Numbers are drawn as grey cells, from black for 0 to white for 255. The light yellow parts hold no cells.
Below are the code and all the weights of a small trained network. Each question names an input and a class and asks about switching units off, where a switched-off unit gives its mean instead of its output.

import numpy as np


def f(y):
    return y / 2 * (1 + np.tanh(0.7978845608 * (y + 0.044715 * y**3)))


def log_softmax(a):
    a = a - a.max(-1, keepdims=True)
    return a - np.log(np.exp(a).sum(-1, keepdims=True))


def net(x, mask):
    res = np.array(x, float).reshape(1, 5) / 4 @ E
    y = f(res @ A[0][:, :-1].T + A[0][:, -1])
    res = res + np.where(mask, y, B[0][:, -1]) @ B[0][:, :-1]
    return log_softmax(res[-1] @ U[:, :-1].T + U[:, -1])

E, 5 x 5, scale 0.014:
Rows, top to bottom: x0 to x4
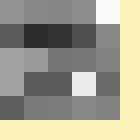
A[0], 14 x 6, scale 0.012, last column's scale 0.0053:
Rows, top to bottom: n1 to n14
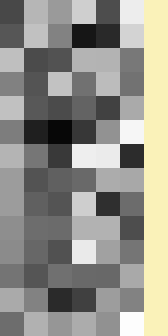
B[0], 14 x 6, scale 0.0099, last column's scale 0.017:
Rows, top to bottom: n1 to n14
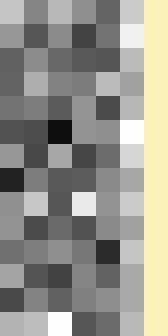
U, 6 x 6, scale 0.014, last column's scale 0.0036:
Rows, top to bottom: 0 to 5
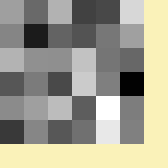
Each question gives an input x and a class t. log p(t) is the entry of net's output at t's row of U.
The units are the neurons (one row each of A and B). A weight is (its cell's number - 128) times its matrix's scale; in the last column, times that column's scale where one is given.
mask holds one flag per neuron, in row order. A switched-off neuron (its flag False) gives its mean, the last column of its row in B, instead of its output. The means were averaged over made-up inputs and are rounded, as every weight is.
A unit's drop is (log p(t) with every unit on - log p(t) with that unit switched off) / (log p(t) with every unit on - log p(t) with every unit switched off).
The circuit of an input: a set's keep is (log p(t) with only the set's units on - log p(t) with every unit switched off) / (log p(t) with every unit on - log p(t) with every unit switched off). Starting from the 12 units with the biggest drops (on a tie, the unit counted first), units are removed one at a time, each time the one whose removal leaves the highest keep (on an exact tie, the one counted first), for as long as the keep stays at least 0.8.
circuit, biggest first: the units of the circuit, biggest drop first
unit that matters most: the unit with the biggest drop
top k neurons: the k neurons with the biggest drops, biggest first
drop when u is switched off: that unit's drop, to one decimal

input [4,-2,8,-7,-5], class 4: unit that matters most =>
n6
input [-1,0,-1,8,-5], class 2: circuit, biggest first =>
n9, n6
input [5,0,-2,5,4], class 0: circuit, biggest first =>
n6, n11
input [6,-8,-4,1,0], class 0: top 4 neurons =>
n7, n9, n11, n1
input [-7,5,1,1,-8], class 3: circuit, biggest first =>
n9, n7
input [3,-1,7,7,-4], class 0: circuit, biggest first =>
n7, n6
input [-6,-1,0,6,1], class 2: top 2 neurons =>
n6, n1
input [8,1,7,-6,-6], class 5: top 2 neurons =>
n13, n8
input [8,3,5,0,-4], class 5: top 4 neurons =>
n4, n2, n8, n13
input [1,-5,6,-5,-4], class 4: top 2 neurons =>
n11, n7
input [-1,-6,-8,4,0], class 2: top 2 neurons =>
n9, n2
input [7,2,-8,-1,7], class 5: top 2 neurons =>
n4, n2
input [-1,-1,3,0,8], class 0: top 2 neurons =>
n9, n6
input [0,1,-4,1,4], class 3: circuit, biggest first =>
n2
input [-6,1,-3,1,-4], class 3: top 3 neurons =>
n9, n7, n14
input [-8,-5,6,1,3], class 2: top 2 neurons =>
n9, n7
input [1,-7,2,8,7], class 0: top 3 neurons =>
n7, n11, n14
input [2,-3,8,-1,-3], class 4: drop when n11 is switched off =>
0.2
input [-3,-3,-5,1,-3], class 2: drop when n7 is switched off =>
0.2
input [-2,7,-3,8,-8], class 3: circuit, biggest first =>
n9
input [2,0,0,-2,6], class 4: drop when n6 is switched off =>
0.4
